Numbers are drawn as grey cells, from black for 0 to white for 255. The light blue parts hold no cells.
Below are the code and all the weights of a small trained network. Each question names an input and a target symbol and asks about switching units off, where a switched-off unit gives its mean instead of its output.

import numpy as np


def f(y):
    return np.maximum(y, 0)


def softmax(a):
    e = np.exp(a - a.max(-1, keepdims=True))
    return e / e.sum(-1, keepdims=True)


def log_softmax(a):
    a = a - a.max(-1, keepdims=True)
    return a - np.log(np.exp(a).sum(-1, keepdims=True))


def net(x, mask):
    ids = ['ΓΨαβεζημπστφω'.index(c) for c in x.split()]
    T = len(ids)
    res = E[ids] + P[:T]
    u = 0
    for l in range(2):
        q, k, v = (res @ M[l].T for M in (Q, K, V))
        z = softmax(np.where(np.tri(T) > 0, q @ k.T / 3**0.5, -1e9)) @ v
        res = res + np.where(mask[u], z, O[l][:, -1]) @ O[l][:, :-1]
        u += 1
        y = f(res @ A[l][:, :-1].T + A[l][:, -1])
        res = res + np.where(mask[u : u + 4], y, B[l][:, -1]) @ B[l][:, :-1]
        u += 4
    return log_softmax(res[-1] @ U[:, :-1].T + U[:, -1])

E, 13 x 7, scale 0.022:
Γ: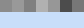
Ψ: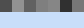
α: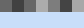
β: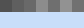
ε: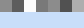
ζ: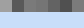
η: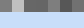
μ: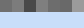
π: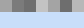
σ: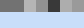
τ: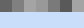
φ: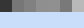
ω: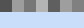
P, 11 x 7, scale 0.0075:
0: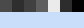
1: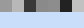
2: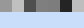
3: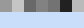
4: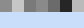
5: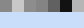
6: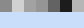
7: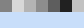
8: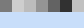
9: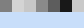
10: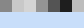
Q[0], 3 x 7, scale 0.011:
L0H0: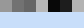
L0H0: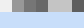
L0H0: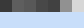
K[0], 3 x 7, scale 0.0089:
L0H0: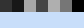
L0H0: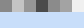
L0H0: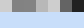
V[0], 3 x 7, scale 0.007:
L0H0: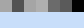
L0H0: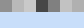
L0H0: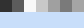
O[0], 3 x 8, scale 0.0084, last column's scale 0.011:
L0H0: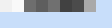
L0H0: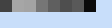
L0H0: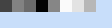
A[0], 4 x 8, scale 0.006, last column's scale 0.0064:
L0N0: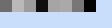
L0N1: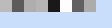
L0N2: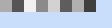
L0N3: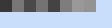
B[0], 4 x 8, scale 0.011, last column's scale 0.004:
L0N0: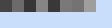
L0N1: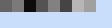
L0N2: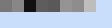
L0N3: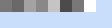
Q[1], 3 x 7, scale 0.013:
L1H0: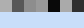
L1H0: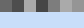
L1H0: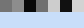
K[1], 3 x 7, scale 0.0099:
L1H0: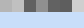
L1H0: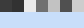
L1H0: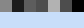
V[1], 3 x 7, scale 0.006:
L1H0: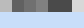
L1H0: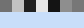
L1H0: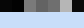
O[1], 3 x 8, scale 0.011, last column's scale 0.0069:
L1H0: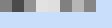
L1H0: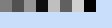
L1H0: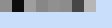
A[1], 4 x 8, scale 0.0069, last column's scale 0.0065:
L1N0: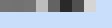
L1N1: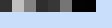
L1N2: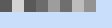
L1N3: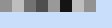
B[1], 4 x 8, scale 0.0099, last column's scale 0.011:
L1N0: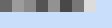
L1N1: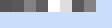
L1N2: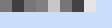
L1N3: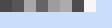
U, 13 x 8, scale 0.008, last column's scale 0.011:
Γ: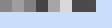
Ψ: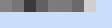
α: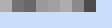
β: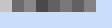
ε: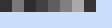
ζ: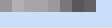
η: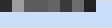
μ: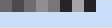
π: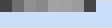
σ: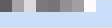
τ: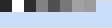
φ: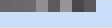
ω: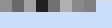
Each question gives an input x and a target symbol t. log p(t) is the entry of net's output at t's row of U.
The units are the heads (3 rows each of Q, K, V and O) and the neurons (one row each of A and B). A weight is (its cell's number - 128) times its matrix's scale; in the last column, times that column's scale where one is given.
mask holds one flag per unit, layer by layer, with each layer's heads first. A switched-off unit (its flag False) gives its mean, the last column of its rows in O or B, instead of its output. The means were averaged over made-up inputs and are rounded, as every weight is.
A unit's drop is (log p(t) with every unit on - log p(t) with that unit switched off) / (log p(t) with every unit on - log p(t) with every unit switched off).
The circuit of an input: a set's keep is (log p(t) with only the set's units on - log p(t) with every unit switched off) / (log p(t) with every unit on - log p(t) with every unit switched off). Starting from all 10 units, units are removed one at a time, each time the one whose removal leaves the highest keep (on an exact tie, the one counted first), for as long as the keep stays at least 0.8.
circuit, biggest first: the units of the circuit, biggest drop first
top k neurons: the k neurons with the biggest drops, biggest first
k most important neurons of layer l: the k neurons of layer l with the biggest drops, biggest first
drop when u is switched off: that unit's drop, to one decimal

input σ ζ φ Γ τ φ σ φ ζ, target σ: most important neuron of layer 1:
(L1N2)
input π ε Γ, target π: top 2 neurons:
(L1N2, L1N3)
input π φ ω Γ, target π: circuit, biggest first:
(L1H0, L0H0, L1N2)
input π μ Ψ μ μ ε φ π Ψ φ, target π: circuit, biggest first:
(L1H0, L1N2, L1N3, L0N3)
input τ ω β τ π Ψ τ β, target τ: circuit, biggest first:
(L1N3, L1N2)
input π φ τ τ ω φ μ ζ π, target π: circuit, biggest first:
(L1H0, L0H0, L1N2)
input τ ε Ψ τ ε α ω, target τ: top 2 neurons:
(L1N3, L0N1)
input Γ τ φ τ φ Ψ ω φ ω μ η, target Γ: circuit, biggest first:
(L1H0, L1N3, L1N2, L0H0)
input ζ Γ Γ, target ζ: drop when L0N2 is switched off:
0.1
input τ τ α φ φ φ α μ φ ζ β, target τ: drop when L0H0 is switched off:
0.2
